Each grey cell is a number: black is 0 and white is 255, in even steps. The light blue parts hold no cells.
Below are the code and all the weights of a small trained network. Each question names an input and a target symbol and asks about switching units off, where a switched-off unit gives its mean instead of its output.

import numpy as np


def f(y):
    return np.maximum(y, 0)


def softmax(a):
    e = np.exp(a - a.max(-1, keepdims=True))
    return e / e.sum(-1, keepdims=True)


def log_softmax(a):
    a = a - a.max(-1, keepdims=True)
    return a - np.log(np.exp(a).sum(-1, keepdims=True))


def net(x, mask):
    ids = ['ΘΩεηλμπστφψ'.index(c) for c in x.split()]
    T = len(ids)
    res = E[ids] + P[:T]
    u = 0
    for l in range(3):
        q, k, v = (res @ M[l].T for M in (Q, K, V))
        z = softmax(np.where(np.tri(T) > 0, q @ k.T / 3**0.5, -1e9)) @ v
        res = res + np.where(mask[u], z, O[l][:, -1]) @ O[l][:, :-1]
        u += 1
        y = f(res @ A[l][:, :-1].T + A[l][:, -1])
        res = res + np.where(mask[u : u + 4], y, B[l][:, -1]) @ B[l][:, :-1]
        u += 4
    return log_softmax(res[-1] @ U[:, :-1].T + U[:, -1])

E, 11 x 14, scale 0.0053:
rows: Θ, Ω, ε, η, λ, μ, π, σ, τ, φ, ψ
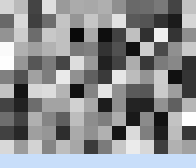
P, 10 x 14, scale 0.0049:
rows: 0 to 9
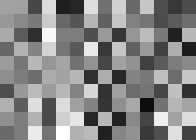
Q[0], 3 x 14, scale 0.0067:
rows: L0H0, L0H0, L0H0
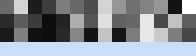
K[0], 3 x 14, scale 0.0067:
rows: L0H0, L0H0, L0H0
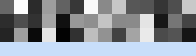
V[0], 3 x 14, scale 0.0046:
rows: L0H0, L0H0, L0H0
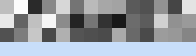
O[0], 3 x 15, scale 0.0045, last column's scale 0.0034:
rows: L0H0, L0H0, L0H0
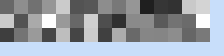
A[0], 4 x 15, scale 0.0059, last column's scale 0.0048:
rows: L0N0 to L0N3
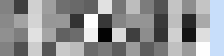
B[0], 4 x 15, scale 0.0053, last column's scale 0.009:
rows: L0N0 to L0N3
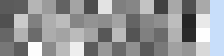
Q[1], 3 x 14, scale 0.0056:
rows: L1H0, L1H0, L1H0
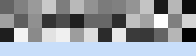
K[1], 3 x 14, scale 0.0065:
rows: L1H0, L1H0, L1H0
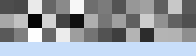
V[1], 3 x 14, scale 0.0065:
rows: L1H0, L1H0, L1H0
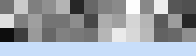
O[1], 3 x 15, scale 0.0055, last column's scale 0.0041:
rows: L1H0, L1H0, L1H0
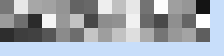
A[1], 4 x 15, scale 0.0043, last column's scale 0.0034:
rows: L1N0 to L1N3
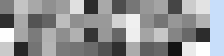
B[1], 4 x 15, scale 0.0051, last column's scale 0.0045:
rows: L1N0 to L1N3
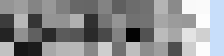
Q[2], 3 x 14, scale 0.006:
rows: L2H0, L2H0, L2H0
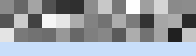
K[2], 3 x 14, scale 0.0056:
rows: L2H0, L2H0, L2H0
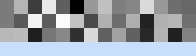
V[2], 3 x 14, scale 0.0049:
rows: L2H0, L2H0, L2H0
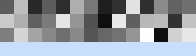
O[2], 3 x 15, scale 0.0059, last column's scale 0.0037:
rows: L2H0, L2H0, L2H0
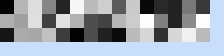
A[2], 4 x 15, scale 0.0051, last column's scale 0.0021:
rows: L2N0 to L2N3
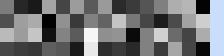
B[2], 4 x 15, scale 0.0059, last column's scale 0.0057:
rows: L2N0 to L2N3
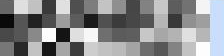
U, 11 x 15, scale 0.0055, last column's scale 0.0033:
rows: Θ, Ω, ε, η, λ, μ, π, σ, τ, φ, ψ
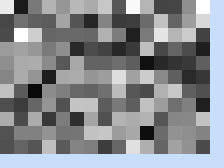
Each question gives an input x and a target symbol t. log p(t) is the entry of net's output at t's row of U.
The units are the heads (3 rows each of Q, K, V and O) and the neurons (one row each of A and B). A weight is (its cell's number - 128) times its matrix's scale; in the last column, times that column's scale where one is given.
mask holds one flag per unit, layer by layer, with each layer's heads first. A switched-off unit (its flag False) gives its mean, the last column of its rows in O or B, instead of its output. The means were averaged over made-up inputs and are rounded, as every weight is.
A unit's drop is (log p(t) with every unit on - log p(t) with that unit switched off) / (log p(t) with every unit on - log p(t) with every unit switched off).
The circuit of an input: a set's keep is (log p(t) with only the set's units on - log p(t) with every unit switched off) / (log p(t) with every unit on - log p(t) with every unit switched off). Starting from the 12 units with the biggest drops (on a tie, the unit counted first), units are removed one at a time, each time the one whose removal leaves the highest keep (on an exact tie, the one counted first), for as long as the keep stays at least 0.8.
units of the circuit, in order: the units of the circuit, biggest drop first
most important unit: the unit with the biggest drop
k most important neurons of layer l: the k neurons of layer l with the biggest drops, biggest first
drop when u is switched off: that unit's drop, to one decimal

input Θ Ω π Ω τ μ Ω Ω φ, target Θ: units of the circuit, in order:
(L1H0, L0N0, L0N3)
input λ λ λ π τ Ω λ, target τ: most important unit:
L2N3
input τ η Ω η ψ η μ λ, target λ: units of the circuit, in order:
(L1H0, L2H0, L0N3)
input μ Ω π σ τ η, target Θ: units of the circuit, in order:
(L0N1, L0N2, L1N3)
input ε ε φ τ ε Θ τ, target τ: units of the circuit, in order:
(L2N3, L1H0, L2H0)
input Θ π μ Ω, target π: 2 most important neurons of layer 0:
(L0N0, L0N1)
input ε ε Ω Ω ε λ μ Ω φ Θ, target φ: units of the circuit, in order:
(L2H0, L1H0, L0N0, L2N3)
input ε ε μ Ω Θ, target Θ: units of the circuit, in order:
(L0N1, L0H0, L1N3, L0N2)
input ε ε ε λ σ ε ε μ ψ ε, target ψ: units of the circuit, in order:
(L1H0, L2H0, L0N0, L0N3)
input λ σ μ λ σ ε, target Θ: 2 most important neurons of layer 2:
(L2N0, L2N1)
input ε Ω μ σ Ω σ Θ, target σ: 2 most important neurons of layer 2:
(L2N2, L2N0)
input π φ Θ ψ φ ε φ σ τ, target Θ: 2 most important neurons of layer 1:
(L1N3, L1N2)
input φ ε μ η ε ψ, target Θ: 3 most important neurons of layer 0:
(L0N1, L0N2, L0N0)
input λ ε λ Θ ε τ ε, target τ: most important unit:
L2N3
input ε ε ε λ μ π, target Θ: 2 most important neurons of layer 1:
(L1N1, L1N3)
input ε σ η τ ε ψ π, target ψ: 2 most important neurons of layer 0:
(L0N0, L0N3)
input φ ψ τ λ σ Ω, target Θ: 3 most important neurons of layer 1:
(L1N3, L1N2, L1N1)
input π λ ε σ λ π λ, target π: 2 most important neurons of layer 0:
(L0N0, L0N2)
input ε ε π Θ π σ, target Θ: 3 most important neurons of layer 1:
(L1N3, L1N2, L1N1)
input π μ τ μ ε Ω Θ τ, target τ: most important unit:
L1H0
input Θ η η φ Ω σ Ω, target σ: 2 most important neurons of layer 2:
(L2N2, L2N0)
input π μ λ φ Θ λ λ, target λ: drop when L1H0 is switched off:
0.2
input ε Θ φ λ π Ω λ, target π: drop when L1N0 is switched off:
0.0
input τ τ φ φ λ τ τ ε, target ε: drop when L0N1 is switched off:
0.1
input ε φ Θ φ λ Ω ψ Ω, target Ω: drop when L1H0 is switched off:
0.2
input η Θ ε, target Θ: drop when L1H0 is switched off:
-0.1
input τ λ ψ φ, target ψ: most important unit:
L0N3
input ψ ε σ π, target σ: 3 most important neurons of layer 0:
(L0N3, L0N2, L0N1)
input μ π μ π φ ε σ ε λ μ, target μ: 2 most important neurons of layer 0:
(L0N1, L0N2)
